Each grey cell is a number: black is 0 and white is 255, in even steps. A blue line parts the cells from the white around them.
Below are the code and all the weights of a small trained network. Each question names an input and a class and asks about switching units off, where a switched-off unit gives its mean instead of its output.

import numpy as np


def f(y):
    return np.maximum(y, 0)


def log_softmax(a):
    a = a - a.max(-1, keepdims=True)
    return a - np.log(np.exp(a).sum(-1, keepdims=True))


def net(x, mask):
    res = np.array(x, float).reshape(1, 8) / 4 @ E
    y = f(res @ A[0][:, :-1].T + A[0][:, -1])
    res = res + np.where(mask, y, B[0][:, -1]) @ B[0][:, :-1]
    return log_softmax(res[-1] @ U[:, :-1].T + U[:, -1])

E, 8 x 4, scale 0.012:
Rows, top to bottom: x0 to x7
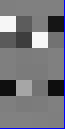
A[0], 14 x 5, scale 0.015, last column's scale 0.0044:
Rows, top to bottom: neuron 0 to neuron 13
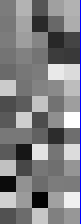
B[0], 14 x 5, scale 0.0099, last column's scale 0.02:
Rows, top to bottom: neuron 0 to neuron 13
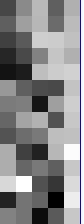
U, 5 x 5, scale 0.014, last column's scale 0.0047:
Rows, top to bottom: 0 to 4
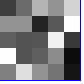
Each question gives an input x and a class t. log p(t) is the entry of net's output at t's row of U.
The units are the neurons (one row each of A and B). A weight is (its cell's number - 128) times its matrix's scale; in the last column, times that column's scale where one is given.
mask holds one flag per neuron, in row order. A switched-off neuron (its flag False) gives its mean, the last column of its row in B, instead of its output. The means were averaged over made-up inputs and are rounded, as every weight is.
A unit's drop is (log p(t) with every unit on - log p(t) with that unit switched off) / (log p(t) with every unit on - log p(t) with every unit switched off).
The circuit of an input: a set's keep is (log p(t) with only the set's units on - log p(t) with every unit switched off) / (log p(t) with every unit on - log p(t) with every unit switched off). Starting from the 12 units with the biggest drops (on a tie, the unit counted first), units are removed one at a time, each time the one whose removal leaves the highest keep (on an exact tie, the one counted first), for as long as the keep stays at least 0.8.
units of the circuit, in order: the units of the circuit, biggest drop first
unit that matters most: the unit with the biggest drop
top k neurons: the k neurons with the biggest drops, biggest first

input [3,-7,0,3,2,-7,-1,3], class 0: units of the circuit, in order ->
(neuron 9; neuron 6)
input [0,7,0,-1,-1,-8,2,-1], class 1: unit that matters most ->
neuron 12
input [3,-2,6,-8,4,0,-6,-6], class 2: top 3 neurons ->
(neuron 12; neuron 9; neuron 5)
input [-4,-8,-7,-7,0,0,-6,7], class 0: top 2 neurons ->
(neuron 4; neuron 0)
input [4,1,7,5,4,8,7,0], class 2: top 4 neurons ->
(neuron 2; neuron 3; neuron 12; neuron 8)
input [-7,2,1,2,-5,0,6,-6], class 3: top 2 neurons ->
(neuron 12; neuron 4)
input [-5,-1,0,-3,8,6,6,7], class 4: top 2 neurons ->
(neuron 11; neuron 9)
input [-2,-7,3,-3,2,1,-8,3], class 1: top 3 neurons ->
(neuron 11; neuron 2; neuron 13)
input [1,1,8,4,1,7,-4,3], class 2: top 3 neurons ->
(neuron 2; neuron 3; neuron 12)
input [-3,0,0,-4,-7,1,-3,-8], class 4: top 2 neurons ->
(neuron 9; neuron 4)
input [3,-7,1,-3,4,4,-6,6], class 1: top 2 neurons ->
(neuron 11; neuron 13)
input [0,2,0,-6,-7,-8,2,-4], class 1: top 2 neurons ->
(neuron 12; neuron 5)
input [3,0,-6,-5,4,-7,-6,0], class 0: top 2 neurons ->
(neuron 4; neuron 11)
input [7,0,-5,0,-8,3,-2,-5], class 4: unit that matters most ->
neuron 4
